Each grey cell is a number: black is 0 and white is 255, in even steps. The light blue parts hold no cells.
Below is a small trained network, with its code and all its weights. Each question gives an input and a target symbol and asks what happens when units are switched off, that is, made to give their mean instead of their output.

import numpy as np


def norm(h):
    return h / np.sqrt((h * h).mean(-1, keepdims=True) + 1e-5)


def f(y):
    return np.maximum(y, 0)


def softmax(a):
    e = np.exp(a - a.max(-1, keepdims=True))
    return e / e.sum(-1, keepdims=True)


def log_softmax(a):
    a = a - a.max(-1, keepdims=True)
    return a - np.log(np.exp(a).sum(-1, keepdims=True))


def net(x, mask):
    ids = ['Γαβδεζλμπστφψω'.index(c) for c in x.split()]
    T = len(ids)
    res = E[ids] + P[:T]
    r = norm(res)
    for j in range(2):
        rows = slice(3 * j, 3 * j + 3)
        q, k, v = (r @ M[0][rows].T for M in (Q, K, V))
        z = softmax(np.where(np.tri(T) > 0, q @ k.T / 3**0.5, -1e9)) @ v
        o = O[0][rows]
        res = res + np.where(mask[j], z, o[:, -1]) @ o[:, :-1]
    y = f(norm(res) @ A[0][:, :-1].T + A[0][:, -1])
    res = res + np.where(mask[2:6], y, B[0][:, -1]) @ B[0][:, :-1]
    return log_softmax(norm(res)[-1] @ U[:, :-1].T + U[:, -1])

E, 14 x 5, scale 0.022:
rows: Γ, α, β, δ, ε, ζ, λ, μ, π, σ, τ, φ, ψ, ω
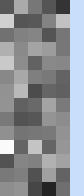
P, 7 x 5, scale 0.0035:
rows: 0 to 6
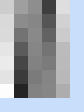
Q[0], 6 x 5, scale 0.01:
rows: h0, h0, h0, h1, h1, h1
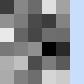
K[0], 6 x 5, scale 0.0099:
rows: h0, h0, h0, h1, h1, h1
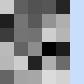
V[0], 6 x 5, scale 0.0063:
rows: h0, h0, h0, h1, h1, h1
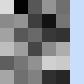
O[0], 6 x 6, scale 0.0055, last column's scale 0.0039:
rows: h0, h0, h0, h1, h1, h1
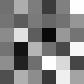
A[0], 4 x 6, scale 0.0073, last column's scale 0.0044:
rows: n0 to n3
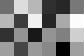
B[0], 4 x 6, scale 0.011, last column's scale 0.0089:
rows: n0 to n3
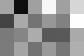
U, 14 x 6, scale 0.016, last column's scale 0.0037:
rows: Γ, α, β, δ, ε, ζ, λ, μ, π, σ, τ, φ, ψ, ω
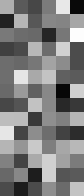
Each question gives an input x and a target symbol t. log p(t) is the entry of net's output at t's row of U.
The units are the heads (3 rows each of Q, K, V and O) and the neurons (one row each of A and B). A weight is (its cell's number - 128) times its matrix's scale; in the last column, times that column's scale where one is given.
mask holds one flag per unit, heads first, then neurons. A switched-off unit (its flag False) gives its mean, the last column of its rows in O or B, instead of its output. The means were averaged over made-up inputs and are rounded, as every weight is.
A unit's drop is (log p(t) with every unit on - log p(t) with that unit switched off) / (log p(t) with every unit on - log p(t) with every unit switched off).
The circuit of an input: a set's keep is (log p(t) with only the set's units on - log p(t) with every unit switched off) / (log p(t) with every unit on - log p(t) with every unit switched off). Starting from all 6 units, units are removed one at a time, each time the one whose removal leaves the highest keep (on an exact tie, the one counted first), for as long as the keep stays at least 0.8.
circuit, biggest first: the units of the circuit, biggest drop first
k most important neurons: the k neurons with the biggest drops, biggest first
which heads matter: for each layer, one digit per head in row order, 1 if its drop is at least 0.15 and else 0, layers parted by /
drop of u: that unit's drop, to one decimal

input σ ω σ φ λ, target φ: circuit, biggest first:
h1, n0
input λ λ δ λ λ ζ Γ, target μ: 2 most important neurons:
n0, n2
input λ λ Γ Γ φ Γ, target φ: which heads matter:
10
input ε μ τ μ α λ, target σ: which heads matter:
00
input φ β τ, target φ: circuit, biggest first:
h0
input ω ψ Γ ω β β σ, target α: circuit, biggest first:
n1, n0
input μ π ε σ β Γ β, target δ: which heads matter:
01
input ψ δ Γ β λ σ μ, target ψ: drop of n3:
0.2
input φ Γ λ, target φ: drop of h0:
0.3
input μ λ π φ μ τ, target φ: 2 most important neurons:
n1, n2
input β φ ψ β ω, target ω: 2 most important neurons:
n0, n1
